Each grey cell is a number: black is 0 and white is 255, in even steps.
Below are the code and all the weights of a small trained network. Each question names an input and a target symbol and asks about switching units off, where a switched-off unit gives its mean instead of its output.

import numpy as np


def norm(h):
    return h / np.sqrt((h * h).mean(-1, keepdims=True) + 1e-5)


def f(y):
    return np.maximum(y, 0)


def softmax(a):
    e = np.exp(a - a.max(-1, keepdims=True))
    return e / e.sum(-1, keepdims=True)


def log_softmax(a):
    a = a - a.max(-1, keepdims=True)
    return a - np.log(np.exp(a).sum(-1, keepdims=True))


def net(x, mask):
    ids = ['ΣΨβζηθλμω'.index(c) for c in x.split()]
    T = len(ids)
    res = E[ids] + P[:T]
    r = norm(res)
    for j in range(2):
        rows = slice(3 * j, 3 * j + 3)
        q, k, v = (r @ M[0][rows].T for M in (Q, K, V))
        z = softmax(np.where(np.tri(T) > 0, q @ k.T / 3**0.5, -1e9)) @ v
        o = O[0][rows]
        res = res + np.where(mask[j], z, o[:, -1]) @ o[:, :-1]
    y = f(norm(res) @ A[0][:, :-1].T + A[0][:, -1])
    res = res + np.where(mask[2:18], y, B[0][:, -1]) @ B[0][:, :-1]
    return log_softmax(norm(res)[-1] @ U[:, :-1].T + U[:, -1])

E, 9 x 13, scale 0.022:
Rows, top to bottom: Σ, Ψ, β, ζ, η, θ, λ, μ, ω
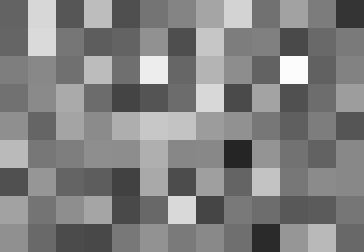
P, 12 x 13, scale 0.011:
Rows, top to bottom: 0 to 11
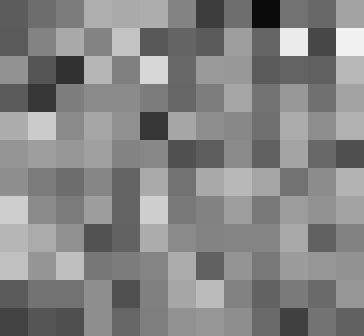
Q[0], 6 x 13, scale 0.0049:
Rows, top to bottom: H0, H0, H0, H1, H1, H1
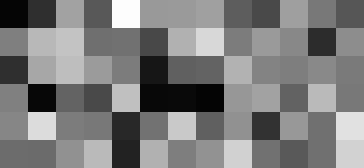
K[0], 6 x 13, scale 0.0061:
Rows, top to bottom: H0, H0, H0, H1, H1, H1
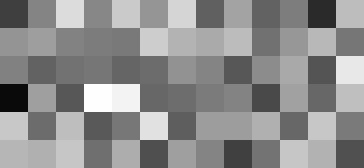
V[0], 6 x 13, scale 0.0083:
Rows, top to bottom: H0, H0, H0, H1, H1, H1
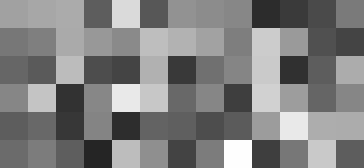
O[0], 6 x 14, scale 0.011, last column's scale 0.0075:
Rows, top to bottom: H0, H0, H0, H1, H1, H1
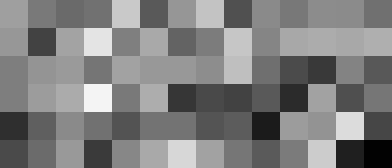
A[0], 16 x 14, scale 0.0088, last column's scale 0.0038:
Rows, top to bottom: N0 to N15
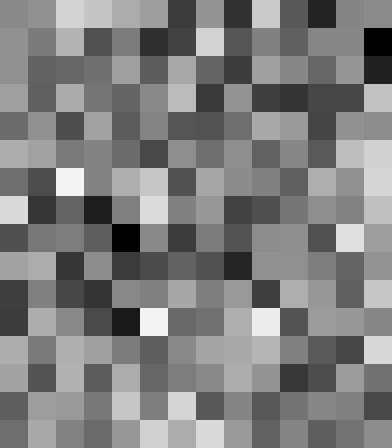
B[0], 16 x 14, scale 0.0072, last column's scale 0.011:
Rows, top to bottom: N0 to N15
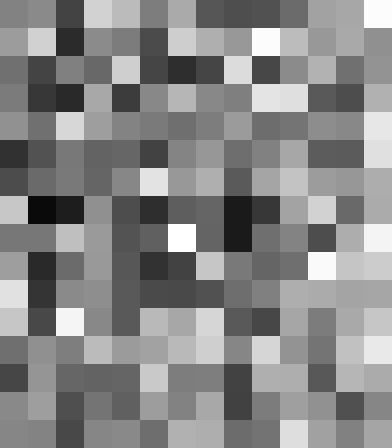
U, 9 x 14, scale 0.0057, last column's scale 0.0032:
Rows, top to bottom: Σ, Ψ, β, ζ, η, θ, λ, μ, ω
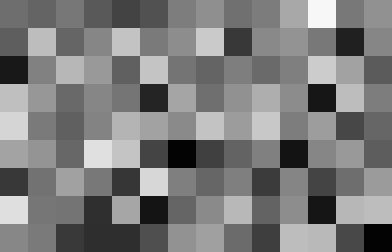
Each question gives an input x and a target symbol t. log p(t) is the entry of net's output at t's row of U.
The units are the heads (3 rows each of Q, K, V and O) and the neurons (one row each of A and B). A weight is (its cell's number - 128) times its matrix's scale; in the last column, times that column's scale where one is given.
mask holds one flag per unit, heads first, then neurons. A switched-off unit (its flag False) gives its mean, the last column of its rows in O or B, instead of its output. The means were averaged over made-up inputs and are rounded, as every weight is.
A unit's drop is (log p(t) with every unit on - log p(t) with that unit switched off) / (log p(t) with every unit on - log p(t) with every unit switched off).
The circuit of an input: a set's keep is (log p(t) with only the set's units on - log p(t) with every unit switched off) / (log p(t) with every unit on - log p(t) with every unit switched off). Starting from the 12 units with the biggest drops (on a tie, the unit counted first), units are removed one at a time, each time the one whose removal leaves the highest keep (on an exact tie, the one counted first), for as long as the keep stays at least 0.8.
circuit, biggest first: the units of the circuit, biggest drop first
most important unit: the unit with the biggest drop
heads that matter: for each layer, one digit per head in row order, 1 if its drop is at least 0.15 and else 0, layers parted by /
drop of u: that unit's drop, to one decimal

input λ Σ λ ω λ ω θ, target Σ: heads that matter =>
11
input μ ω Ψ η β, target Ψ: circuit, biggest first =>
(H1 N9)
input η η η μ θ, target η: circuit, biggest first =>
(H1 N8)
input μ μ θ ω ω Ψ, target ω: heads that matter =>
11
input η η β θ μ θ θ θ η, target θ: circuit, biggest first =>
(H1)
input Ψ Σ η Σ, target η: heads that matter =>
01
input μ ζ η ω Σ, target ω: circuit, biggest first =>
(H0 H1)
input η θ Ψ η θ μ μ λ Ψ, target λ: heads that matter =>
11
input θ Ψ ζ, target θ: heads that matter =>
01
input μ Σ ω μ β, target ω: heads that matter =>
01
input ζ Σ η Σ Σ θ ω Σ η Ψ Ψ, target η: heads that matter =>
01
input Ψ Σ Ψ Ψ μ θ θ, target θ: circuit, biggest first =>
(H1 N0)
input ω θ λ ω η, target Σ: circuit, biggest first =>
(H1 H0)
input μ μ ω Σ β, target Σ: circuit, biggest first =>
(H1 N10)
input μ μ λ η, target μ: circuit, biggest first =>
(H1)
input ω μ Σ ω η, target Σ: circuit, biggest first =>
(H1 N10)
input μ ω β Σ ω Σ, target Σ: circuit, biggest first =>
(N10 H1)
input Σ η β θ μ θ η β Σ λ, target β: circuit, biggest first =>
(H1 H0)
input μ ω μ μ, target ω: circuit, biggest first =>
(H1 H0)
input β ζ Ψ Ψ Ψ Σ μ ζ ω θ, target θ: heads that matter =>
00
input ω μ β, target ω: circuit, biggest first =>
(H1 H0 N7)
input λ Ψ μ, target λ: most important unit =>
H0
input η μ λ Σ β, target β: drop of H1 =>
0.7
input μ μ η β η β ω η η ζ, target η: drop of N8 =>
0.2
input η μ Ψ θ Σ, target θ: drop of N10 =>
0.0
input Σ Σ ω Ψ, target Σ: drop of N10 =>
0.2
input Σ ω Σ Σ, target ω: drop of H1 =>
0.7
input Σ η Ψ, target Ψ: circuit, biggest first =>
(H1)
